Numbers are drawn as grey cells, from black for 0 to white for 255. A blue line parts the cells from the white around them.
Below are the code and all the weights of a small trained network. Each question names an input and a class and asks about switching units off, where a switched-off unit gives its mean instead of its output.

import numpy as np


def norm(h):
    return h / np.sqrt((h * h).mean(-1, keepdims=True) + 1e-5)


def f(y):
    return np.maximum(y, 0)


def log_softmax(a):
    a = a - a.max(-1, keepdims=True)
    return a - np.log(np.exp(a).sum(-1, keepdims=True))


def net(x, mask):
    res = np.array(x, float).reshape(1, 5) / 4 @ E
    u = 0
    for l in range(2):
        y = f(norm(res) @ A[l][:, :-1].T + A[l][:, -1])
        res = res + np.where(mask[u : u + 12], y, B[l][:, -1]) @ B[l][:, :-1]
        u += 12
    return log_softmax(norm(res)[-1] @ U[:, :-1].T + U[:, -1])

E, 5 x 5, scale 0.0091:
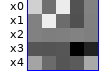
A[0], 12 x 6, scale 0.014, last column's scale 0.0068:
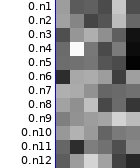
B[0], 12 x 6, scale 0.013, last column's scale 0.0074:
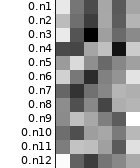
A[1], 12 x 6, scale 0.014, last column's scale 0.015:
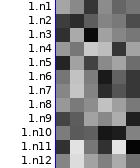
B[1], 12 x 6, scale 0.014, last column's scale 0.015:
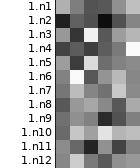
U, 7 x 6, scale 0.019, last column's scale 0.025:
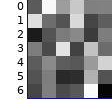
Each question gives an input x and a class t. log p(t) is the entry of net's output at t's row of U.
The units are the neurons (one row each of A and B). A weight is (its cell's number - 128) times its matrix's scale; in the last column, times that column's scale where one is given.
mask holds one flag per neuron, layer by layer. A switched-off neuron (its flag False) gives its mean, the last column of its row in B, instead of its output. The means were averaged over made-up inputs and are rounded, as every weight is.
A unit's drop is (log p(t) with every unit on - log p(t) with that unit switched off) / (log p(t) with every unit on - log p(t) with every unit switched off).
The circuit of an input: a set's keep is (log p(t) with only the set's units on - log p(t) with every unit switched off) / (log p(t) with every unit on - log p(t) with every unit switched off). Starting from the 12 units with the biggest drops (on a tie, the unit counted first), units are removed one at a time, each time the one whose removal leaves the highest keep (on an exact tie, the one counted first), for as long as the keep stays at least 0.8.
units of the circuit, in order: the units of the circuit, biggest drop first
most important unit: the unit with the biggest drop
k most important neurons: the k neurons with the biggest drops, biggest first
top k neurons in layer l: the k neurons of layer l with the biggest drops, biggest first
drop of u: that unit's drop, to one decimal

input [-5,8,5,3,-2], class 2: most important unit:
0.n4
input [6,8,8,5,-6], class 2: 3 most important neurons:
(0.n4 0.n10 0.n7)
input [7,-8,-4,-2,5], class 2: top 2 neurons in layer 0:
(0.n6 0.n12)
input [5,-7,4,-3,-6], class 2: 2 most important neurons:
(1.n4 1.n1)
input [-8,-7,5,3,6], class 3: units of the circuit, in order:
(1.n3 1.n4)
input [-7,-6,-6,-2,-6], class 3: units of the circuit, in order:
(1.n3 0.n4 0.n1)
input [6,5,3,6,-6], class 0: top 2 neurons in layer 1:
(1.n10 1.n3)
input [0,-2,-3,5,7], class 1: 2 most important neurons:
(0.n1 0.n2)
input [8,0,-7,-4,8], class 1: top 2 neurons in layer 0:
(0.n1 0.n2)
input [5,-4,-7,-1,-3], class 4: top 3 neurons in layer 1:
(1.n10 1.n3 1.n4)
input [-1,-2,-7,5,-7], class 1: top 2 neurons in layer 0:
(0.n6 0.n3)
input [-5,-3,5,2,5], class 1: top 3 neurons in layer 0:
(0.n1 0.n2 0.n4)
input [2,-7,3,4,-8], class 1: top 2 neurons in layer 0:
(0.n12 0.n6)
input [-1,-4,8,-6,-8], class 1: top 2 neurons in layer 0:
(0.n12 0.n6)
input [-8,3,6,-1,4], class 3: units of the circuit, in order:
(1.n3)
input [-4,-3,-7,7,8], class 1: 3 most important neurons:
(0.n1 0.n2 0.n9)
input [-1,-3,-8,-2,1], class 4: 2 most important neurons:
(0.n4 1.n4)
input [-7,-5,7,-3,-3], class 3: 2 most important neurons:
(1.n3 0.n4)
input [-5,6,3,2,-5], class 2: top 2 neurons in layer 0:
(0.n4 0.n12)
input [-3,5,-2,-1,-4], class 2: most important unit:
0.n4
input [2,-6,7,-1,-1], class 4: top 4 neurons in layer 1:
(1.n4 1.n12 1.n3 1.n5)
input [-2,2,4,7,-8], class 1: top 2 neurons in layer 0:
(0.n6 0.n3)
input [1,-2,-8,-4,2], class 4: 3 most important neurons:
(1.n10 1.n4 0.n11)
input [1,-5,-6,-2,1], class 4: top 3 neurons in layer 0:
(0.n4 0.n10 0.n9)
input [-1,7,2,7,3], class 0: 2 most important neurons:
(1.n10 0.n5)
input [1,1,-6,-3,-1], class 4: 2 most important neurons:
(1.n10 1.n4)
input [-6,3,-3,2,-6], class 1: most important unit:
0.n6
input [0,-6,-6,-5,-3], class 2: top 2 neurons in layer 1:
(1.n4 1.n10)
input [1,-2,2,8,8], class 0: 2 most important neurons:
(1.n10 0.n6)
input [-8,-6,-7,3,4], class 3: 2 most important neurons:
(1.n3 0.n4)
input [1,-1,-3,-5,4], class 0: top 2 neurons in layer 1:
(1.n1 1.n8)
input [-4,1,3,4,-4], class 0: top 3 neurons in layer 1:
(1.n4 1.n10 1.n7)
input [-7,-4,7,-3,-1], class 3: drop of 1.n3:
0.1
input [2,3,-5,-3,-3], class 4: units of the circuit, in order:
(1.n4)
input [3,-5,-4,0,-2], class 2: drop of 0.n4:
-0.1
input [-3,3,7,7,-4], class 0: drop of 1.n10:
0.2
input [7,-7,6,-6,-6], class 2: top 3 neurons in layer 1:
(1.n4 1.n10 1.n3)
